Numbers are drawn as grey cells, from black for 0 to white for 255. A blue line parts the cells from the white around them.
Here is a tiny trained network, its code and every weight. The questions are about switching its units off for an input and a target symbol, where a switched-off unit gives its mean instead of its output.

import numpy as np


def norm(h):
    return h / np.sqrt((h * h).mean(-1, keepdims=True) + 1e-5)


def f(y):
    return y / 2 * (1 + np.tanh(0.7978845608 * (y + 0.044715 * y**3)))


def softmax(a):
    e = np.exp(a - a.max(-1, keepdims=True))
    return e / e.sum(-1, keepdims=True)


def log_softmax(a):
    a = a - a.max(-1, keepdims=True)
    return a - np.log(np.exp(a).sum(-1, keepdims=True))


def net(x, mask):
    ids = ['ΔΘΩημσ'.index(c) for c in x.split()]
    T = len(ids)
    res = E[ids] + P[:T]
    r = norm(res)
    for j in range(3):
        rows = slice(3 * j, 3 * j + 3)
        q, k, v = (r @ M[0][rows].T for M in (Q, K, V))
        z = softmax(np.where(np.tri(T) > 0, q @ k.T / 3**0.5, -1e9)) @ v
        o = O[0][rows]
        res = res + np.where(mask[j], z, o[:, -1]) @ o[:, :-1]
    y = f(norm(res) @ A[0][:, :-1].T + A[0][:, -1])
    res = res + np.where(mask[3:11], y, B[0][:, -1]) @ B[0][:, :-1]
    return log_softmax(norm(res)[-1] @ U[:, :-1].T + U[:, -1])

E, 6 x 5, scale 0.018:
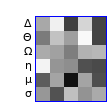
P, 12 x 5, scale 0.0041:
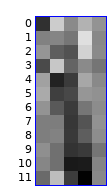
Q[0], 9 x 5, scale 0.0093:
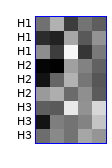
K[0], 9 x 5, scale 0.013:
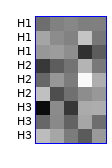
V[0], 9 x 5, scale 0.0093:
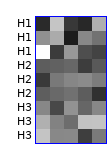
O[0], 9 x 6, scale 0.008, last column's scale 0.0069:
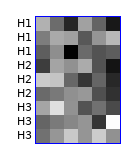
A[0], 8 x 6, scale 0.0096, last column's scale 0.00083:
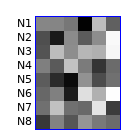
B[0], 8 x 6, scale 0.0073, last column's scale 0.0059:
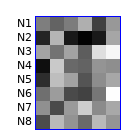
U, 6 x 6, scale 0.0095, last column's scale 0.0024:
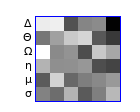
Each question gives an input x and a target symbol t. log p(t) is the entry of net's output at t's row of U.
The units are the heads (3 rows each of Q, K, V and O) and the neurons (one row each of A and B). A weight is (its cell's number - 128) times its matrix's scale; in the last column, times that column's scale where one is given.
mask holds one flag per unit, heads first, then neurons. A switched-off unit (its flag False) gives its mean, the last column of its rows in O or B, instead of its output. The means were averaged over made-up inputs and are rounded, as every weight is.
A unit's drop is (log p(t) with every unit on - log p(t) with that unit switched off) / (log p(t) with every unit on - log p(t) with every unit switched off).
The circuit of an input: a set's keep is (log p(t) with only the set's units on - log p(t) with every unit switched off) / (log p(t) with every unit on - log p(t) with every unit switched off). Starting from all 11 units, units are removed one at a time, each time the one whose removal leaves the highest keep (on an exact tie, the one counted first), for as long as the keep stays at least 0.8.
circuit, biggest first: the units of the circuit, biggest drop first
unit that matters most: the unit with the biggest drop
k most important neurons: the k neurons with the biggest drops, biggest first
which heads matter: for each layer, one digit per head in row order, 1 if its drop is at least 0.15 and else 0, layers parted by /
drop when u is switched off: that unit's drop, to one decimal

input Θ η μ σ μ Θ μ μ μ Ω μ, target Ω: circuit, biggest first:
(H3, N3, H1)
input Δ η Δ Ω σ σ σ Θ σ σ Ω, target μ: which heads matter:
110
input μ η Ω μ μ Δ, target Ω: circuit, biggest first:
(H3, N3)
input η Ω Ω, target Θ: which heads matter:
011
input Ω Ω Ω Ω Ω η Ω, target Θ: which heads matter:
111
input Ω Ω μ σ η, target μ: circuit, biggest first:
(H2, N4)
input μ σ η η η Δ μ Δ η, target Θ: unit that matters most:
H2
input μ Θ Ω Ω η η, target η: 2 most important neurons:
(N1, N3)
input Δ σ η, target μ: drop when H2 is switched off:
0.9
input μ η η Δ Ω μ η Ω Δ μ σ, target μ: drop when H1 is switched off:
0.2
